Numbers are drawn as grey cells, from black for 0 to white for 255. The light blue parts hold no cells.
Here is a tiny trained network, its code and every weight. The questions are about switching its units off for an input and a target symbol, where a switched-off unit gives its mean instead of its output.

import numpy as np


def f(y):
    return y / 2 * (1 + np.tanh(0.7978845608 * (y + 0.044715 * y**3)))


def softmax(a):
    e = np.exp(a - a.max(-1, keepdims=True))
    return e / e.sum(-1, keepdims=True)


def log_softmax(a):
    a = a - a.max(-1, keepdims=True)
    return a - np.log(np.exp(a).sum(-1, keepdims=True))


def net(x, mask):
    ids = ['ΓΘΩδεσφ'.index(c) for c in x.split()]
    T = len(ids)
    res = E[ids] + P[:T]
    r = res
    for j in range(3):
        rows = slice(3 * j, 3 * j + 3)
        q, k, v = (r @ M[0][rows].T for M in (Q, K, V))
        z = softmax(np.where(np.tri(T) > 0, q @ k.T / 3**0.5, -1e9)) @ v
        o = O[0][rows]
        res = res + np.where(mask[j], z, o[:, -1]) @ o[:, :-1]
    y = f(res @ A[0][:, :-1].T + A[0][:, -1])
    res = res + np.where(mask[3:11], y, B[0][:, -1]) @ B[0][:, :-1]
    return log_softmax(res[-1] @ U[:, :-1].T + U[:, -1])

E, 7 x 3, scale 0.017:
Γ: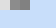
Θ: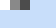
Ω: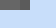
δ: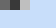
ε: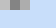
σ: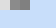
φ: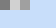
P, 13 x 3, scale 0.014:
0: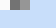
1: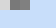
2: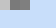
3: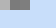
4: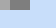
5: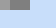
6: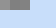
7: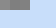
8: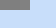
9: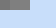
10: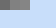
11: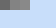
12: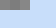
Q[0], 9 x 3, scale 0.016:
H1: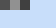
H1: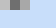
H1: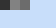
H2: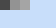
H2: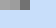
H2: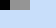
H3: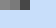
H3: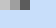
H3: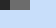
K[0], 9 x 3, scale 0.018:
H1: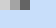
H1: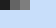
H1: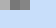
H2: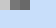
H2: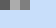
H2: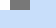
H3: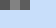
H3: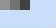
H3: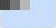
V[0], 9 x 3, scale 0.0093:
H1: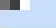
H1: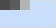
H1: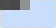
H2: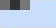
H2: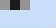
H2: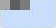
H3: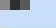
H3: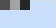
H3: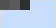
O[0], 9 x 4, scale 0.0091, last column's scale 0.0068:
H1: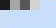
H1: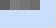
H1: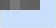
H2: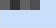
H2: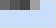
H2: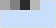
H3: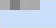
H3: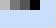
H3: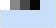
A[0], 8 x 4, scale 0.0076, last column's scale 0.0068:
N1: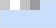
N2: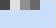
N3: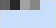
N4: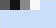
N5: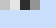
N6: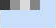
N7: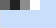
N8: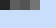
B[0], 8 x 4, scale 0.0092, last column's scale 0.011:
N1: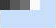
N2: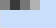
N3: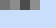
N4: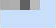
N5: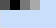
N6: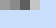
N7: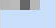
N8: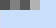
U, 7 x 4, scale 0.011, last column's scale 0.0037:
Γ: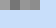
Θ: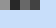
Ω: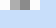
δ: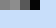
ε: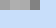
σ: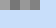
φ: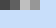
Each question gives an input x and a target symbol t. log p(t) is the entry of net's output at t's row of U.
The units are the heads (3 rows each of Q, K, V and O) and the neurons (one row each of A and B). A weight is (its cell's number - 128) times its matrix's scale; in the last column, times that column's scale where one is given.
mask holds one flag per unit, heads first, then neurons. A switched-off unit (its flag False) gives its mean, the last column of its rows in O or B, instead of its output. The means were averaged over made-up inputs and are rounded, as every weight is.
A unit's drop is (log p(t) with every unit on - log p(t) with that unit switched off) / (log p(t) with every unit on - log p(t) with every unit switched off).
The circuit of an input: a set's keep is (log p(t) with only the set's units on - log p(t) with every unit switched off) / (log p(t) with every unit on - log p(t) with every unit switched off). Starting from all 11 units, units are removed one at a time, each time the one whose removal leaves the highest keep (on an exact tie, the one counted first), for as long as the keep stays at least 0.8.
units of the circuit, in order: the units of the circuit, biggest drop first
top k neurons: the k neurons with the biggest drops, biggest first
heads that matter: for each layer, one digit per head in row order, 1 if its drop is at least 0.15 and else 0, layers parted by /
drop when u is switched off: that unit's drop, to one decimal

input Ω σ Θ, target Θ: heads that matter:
001
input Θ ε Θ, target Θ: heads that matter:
010
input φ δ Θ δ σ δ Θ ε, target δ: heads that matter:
110
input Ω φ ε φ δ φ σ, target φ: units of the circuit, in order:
(H2 H1)
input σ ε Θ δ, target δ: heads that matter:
100
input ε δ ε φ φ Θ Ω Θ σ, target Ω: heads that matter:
110
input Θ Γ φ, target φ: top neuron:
(N1)
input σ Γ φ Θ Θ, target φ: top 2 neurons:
(N1 N5)
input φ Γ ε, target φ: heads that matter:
010
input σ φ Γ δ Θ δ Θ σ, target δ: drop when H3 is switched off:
-0.1
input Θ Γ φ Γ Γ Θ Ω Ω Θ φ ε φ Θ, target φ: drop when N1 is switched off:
0.4
